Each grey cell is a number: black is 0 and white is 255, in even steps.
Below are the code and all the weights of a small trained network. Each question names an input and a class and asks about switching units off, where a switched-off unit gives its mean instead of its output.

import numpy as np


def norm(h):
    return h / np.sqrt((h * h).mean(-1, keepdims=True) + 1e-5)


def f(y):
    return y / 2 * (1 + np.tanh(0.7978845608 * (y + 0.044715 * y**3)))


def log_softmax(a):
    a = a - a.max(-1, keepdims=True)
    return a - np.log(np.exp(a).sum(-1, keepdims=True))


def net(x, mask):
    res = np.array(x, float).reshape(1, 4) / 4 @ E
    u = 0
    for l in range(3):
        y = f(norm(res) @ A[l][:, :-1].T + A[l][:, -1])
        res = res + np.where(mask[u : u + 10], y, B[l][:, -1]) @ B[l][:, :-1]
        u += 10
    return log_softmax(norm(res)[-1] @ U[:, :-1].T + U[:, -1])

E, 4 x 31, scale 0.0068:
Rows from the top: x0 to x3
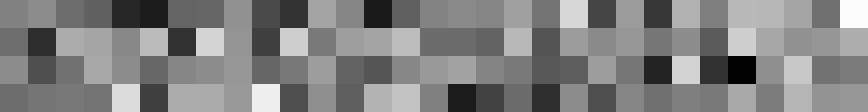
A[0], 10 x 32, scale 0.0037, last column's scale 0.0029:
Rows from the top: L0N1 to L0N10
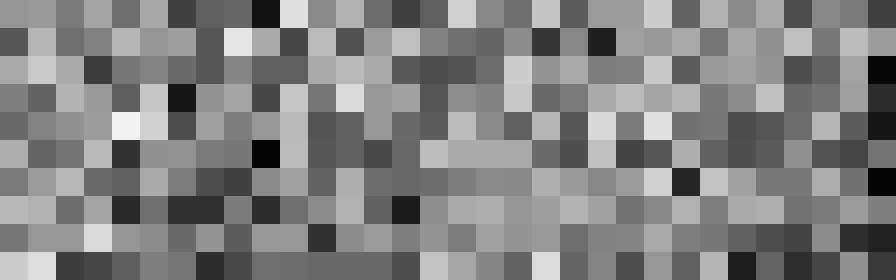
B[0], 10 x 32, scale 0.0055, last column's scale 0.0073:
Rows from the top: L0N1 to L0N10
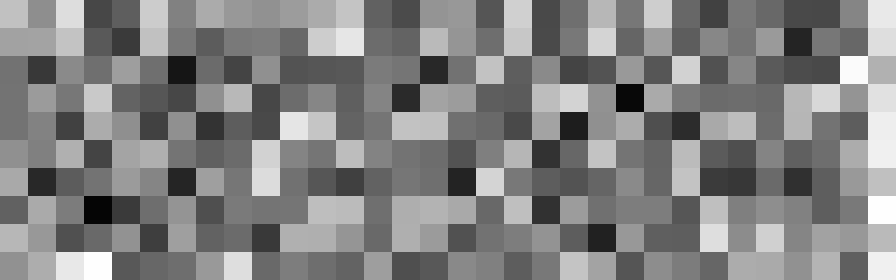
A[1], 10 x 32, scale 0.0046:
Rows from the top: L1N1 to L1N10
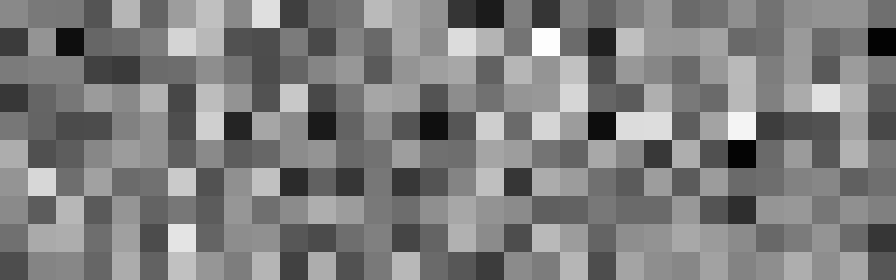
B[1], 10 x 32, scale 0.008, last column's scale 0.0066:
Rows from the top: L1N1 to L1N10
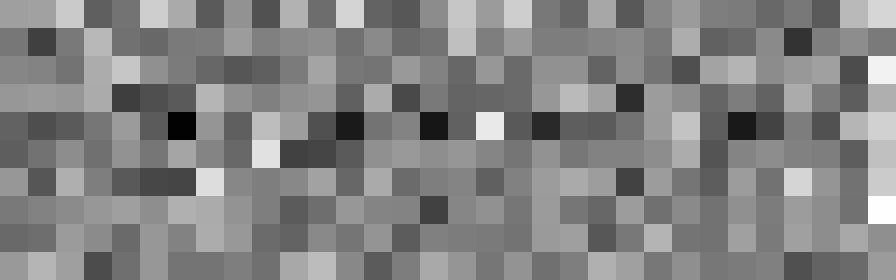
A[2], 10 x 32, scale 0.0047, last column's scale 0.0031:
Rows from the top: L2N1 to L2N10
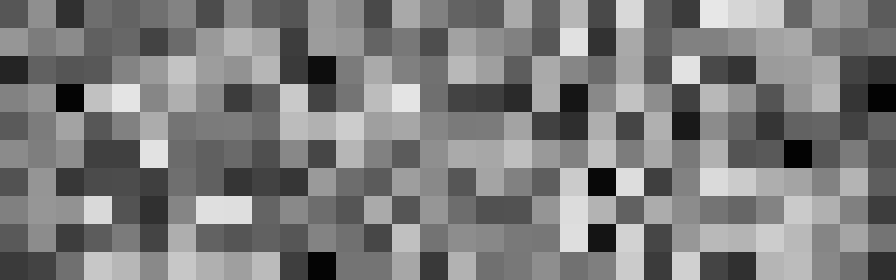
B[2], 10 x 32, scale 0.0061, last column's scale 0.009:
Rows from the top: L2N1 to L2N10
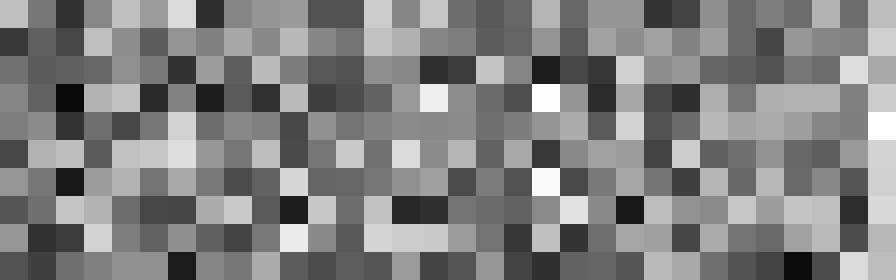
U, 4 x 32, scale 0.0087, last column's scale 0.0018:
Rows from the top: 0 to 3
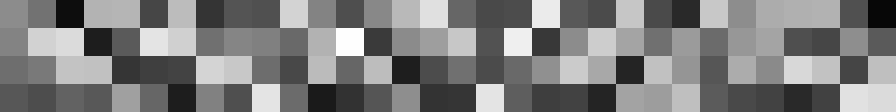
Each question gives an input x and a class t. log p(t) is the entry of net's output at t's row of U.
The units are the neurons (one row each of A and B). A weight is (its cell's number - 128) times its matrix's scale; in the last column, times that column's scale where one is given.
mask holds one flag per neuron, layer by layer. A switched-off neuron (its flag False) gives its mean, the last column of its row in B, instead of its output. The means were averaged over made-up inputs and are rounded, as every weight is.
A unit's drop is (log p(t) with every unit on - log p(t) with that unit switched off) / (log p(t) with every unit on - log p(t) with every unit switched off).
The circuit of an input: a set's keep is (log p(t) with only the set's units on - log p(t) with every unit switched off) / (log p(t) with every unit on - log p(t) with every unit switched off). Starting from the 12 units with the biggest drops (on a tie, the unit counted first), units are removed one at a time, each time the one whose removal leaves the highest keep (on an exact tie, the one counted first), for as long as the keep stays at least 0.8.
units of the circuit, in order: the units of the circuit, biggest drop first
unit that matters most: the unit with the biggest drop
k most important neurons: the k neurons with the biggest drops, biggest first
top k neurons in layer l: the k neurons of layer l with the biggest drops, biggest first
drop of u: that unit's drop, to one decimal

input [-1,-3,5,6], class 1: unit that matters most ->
L1N1
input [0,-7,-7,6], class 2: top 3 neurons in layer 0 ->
[L0N8; L0N6; L0N1]
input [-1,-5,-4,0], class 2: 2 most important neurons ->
[L0N10; L1N7]
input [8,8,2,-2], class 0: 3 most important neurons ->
[L0N8; L1N3; L0N10]
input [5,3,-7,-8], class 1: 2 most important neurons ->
[L0N1; L0N8]
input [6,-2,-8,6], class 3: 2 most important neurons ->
[L0N3; L1N5]
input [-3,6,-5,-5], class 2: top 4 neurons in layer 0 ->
[L0N4; L0N2; L0N6; L0N8]
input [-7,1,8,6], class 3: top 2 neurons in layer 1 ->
[L1N6; L1N3]
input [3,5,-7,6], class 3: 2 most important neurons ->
[L1N5; L0N3]
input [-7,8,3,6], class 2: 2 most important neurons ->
[L1N4; L2N8]
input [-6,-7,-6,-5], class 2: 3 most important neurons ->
[L0N10; L1N7; L1N3]
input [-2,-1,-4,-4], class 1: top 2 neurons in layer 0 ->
[L0N1; L0N10]
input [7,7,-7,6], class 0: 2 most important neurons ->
[L1N3; L0N2]
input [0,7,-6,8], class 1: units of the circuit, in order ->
[L1N1]
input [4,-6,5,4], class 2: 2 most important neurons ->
[L0N8; L0N6]
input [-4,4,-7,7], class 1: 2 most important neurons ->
[L1N1; L0N2]
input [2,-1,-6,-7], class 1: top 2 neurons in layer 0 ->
[L0N1; L0N8]
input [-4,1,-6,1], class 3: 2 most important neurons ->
[L1N5; L0N7]
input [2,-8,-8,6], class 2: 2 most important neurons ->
[L1N7; L0N10]
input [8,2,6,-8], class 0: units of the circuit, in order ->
[L1N3]
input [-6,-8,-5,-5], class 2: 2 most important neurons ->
[L0N10; L1N7]
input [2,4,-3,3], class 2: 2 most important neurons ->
[L0N8; L1N4]
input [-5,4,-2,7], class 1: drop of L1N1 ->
1.2
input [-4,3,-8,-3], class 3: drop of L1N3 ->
0.0
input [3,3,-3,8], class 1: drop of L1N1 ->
0.1
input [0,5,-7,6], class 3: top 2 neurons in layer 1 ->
[L1N5; L1N4]
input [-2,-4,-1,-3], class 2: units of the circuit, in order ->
[L0N10]
